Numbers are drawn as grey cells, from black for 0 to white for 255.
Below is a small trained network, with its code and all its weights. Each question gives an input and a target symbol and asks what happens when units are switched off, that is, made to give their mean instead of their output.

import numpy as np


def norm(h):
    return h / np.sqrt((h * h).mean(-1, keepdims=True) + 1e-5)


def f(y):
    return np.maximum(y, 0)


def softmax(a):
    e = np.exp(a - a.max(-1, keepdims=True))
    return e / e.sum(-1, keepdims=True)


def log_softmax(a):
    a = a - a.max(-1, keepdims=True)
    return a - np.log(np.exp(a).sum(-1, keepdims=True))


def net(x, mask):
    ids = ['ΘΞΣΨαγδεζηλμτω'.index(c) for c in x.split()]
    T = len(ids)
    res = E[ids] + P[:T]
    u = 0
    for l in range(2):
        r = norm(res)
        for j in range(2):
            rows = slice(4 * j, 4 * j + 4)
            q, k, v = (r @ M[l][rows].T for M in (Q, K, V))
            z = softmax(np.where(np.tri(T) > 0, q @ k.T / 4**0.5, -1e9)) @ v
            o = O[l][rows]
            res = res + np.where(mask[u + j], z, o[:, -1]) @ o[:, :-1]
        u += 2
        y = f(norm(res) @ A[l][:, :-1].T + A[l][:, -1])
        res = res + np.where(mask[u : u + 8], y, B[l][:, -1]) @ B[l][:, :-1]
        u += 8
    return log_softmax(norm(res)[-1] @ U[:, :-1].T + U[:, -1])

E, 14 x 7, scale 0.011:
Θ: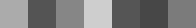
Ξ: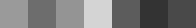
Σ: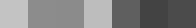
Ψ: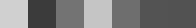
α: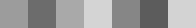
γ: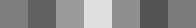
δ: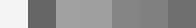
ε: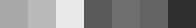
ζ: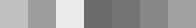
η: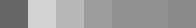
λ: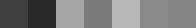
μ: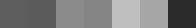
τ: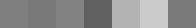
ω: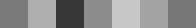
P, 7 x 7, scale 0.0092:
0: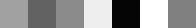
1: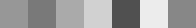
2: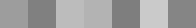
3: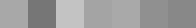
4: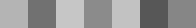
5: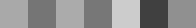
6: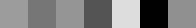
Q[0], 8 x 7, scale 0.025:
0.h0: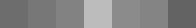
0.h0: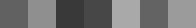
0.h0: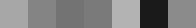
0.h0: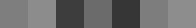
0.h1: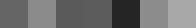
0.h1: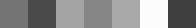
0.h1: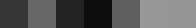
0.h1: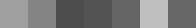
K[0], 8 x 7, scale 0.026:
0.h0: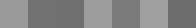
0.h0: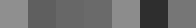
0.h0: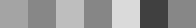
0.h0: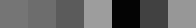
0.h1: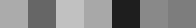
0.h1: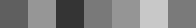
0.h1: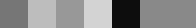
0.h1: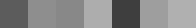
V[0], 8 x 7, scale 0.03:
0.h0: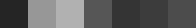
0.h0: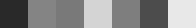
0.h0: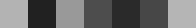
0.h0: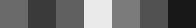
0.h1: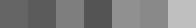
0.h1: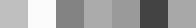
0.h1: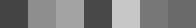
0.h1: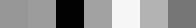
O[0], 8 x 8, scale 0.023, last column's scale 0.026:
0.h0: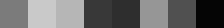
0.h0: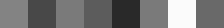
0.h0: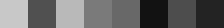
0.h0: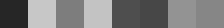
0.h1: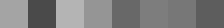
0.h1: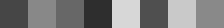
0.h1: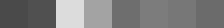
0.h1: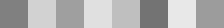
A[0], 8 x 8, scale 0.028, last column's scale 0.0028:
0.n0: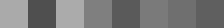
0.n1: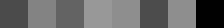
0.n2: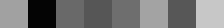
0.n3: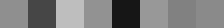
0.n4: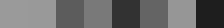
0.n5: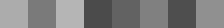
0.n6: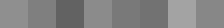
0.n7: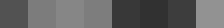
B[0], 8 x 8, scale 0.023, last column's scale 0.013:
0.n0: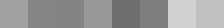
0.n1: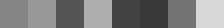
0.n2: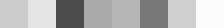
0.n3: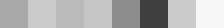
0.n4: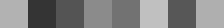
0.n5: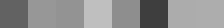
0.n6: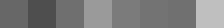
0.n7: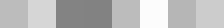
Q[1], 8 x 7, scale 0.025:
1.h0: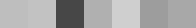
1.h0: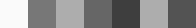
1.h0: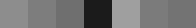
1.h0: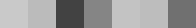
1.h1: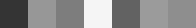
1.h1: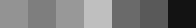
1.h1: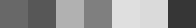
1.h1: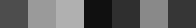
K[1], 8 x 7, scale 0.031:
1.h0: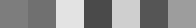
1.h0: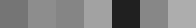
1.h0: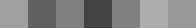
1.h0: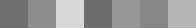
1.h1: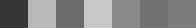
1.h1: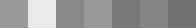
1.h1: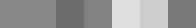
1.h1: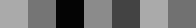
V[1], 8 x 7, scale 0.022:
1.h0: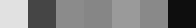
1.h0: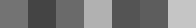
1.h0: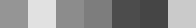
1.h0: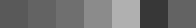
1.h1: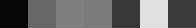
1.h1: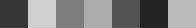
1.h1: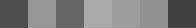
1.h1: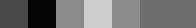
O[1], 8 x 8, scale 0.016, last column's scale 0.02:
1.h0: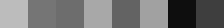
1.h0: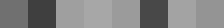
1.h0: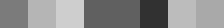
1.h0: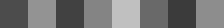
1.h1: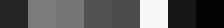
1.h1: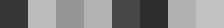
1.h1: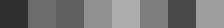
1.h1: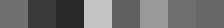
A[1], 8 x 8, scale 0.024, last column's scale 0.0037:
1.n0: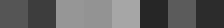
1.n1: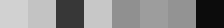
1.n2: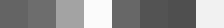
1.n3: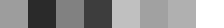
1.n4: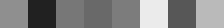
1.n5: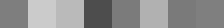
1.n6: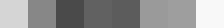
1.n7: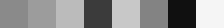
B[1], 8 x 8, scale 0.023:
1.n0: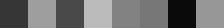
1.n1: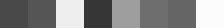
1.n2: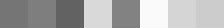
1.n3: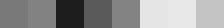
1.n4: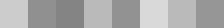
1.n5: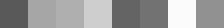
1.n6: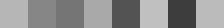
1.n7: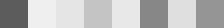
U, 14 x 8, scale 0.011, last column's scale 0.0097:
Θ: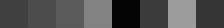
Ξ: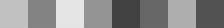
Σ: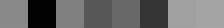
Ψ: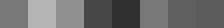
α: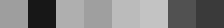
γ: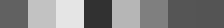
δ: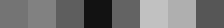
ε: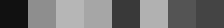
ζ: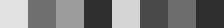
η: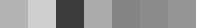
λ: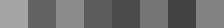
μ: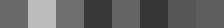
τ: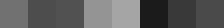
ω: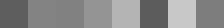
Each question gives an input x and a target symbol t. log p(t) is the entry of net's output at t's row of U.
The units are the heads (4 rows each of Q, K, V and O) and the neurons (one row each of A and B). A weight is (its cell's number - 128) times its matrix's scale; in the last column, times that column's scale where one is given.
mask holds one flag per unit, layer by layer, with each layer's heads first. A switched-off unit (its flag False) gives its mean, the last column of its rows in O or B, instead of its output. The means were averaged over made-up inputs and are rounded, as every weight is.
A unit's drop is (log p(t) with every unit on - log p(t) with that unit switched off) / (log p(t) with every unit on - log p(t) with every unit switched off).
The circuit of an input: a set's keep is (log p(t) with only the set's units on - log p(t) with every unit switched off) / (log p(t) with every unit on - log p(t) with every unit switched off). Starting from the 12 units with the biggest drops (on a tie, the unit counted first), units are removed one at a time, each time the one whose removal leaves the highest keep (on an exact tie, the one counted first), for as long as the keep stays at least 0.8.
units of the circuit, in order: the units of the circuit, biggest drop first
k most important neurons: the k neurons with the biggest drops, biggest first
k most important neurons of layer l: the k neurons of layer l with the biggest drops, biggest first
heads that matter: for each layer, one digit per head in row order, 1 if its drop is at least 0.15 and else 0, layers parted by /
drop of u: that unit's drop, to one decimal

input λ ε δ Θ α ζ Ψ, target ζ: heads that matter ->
10 / 00
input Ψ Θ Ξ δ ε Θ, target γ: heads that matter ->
10 / 00
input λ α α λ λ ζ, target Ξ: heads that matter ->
01 / 00
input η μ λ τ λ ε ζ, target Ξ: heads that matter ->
11 / 00
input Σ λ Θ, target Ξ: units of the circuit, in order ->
(0.h1; 0.h0)
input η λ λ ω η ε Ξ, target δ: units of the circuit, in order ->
(0.h0; 0.h1)
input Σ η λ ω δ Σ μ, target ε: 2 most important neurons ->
(0.n2; 0.n3)
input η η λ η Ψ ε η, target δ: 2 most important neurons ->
(0.n3; 1.n3)
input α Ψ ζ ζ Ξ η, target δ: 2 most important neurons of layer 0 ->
(0.n2; 0.n3)
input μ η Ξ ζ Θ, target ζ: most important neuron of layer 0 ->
(0.n2)
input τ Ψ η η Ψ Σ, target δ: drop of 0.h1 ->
0.1
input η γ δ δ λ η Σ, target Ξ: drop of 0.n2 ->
-0.1
